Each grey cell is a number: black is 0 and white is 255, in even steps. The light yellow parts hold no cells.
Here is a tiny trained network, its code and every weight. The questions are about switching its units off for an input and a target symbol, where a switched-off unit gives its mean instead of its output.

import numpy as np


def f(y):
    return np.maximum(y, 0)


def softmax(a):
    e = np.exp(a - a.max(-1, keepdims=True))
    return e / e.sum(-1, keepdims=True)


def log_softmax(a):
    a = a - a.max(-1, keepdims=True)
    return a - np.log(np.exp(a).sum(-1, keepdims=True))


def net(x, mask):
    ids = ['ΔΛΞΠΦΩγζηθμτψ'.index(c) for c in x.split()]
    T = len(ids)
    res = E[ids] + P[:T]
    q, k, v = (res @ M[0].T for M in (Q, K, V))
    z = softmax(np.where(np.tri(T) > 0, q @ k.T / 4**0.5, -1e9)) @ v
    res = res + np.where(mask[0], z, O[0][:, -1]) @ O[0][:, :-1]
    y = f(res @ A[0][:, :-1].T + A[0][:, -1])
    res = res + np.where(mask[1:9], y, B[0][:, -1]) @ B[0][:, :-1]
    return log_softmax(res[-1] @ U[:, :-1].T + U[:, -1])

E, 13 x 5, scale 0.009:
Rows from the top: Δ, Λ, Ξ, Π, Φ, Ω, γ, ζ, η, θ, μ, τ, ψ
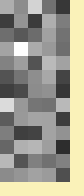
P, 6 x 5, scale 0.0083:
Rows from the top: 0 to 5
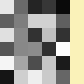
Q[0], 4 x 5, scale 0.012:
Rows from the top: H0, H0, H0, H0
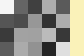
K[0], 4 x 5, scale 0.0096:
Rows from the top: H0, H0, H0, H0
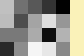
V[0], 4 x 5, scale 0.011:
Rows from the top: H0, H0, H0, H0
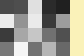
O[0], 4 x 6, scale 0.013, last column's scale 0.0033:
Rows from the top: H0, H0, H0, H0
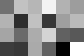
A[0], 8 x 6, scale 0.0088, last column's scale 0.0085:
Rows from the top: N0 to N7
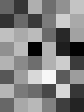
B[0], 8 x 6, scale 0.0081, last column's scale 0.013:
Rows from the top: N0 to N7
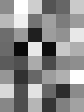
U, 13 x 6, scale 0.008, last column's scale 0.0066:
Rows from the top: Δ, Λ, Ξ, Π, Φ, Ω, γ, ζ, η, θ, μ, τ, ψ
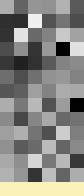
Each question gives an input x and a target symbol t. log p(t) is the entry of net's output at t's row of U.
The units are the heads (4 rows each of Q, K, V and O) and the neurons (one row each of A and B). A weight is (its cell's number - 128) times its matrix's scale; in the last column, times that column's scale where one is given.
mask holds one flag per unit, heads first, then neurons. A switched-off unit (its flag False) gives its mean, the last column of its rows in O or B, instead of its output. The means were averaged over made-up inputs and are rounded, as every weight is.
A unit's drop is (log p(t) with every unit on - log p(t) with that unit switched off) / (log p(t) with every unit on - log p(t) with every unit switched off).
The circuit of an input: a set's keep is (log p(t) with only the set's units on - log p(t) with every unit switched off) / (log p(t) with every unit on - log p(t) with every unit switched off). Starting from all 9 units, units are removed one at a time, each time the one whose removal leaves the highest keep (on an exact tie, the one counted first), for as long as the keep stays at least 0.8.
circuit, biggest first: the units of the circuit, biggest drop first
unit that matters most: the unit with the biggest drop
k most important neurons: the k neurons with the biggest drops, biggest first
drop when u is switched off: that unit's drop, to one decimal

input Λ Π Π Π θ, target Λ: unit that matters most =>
N3
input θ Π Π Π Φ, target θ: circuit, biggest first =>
H0, N3
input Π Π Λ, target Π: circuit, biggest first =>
H0, N3, N5
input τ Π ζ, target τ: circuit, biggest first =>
H0, N6
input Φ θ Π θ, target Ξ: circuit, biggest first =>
N1, H0
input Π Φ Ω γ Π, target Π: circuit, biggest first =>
H0, N2, N3
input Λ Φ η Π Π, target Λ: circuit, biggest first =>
N3, H0
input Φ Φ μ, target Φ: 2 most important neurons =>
N3, N0
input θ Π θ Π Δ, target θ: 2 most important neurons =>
N3, N5
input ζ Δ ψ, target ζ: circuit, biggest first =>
H0, N6
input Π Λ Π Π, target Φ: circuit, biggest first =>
H0, N0, N5, N3
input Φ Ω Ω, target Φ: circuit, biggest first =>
H0, N3
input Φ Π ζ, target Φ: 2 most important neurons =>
N0, N3
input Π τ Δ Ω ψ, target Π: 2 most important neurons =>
N2, N3
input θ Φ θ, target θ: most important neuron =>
N1
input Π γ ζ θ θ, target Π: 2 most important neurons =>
N3, N5
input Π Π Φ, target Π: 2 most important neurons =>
N3, N5
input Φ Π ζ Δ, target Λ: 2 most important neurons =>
N7, N0
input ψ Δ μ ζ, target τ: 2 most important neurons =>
N0, N2
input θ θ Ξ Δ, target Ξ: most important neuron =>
N5
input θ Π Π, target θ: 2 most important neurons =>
N3, N1
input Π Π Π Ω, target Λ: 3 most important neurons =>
N0, N7, N1
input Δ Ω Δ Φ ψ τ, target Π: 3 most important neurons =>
N3, N5, N7
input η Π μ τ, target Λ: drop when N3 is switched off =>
-0.1
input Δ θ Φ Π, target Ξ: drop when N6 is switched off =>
0.1
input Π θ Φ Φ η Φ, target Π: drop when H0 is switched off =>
0.9
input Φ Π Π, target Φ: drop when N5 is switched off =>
-0.1
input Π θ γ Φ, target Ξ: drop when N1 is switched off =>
0.2
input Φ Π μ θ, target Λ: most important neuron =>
N0
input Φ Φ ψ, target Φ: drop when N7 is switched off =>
0.0
